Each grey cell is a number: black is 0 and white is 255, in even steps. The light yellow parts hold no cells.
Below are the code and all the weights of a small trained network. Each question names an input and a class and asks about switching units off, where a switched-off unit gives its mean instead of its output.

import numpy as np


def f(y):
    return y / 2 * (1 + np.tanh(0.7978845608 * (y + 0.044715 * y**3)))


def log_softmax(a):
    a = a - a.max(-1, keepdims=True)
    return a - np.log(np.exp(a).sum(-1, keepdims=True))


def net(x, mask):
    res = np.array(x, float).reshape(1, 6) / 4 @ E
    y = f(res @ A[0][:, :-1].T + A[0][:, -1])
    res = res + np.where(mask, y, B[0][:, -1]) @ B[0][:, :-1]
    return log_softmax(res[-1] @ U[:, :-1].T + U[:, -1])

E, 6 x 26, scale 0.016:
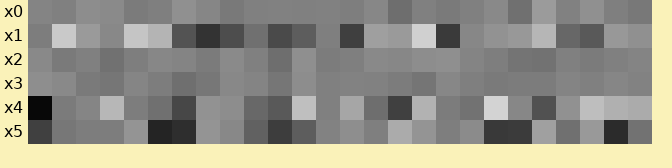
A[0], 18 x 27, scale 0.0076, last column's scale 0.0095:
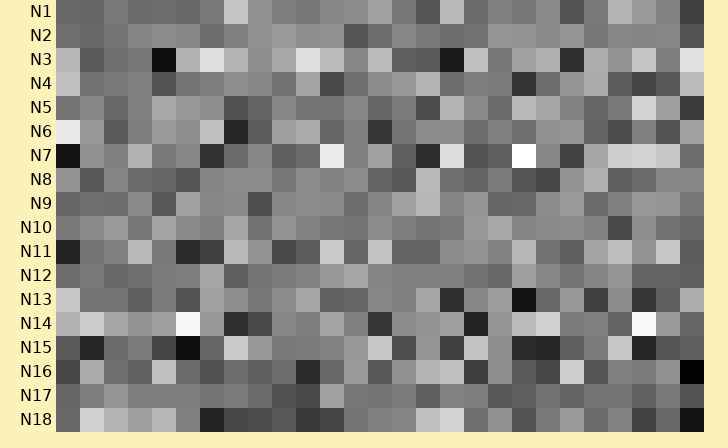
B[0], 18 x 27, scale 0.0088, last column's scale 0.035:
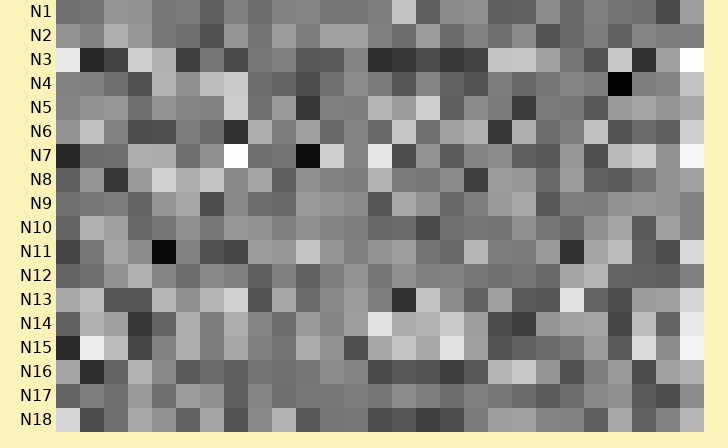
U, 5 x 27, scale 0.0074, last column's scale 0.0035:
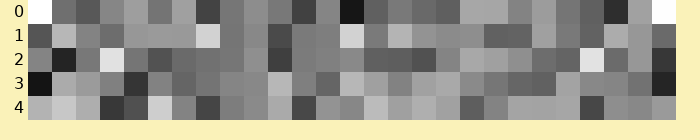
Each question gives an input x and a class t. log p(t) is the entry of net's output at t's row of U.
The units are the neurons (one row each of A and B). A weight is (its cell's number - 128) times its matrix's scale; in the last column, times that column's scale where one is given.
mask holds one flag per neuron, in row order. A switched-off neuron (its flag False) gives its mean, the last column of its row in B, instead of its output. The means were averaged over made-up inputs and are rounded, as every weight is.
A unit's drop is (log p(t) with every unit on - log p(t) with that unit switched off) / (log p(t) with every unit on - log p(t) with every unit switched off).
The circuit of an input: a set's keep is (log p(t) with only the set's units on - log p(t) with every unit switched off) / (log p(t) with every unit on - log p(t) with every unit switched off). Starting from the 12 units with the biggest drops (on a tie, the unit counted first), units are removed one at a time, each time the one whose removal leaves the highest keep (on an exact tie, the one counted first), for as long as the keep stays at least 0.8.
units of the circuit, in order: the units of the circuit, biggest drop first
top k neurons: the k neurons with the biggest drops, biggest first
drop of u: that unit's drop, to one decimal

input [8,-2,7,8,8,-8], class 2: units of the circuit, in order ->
[N3]
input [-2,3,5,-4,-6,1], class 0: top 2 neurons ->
[N15; N7]
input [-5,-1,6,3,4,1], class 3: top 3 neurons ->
[N3; N11; N13]
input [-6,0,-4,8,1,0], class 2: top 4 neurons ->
[N15; N14; N13; N6]
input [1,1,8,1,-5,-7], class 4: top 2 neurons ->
[N14; N6]
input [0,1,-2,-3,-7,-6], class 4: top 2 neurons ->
[N14; N6]
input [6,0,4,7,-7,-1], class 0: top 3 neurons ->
[N15; N7; N14]
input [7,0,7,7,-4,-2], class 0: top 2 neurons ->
[N15; N7]
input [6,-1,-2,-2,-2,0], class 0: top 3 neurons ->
[N7; N14; N15]
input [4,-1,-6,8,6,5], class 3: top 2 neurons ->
[N11; N3]
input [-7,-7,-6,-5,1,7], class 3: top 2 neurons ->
[N11; N7]
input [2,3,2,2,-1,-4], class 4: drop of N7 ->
0.2
